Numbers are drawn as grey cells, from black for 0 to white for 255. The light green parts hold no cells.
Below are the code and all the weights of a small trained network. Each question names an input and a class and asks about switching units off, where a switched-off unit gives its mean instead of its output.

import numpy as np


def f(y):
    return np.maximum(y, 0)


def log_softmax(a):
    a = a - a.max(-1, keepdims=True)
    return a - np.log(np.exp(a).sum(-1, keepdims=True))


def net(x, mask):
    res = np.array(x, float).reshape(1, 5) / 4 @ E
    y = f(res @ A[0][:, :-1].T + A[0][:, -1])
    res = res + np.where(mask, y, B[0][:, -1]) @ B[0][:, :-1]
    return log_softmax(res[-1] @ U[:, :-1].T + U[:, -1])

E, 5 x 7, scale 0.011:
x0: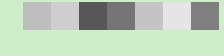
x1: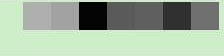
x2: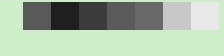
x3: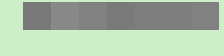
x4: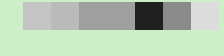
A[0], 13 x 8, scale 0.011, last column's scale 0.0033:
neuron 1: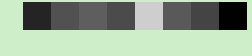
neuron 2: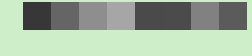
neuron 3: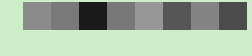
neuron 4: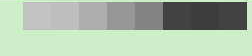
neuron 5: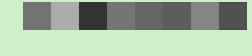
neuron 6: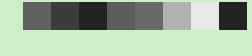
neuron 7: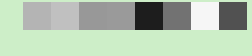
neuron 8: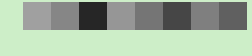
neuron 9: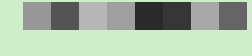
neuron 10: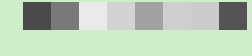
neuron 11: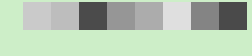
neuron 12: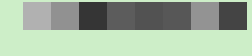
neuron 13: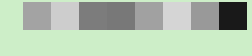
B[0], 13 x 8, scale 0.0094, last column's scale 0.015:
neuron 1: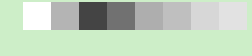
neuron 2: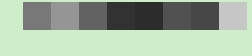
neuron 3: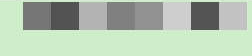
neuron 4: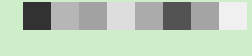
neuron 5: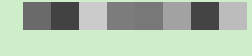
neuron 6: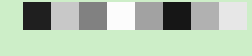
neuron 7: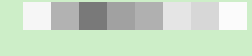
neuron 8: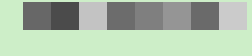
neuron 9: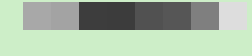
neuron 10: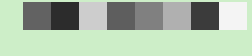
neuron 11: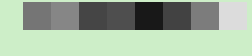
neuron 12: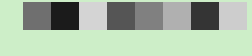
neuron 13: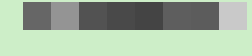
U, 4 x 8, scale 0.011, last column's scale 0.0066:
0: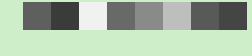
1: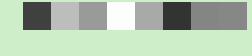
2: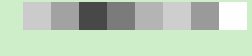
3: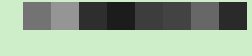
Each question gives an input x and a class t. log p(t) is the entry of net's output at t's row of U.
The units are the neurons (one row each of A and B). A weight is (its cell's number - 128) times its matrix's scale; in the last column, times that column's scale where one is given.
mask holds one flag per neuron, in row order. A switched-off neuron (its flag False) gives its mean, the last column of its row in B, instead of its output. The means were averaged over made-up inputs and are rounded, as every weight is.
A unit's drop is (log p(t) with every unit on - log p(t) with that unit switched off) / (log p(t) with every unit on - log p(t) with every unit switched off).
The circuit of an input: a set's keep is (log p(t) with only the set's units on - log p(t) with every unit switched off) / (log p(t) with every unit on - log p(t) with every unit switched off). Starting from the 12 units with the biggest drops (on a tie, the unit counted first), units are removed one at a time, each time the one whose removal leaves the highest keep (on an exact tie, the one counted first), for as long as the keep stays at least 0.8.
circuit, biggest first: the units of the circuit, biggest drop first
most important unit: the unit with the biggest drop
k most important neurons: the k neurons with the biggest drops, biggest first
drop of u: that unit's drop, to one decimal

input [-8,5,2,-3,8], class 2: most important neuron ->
neuron 7
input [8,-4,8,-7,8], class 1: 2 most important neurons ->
neuron 6; neuron 1
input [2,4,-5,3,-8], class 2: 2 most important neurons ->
neuron 1; neuron 6
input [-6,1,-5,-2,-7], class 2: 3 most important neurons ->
neuron 1; neuron 6; neuron 11
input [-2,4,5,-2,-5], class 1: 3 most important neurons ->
neuron 6; neuron 7; neuron 10
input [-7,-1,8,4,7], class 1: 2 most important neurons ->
neuron 6; neuron 1
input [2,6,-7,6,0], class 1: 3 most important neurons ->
neuron 4; neuron 10; neuron 2
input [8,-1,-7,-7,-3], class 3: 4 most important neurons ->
neuron 11; neuron 6; neuron 13; neuron 7
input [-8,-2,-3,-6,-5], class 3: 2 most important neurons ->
neuron 2; neuron 7
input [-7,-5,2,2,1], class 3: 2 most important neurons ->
neuron 9; neuron 2
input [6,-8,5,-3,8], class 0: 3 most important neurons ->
neuron 10; neuron 1; neuron 9
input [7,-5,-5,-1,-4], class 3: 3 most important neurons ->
neuron 11; neuron 6; neuron 13
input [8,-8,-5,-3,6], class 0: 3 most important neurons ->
neuron 10; neuron 9; neuron 2
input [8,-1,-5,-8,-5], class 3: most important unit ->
neuron 11
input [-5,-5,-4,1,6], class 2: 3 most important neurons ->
neuron 7; neuron 9; neuron 12
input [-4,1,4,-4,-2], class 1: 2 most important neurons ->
neuron 6; neuron 11
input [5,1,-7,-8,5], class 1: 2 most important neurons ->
neuron 4; neuron 1
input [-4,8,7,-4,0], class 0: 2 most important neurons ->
neuron 12; neuron 3
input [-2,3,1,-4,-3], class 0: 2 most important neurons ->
neuron 7; neuron 9
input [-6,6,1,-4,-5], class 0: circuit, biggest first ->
neuron 3
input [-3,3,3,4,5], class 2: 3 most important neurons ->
neuron 7; neuron 4; neuron 10
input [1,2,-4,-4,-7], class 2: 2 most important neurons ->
neuron 1; neuron 6
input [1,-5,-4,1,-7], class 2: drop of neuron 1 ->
0.9
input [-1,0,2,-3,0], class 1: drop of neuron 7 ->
0.2
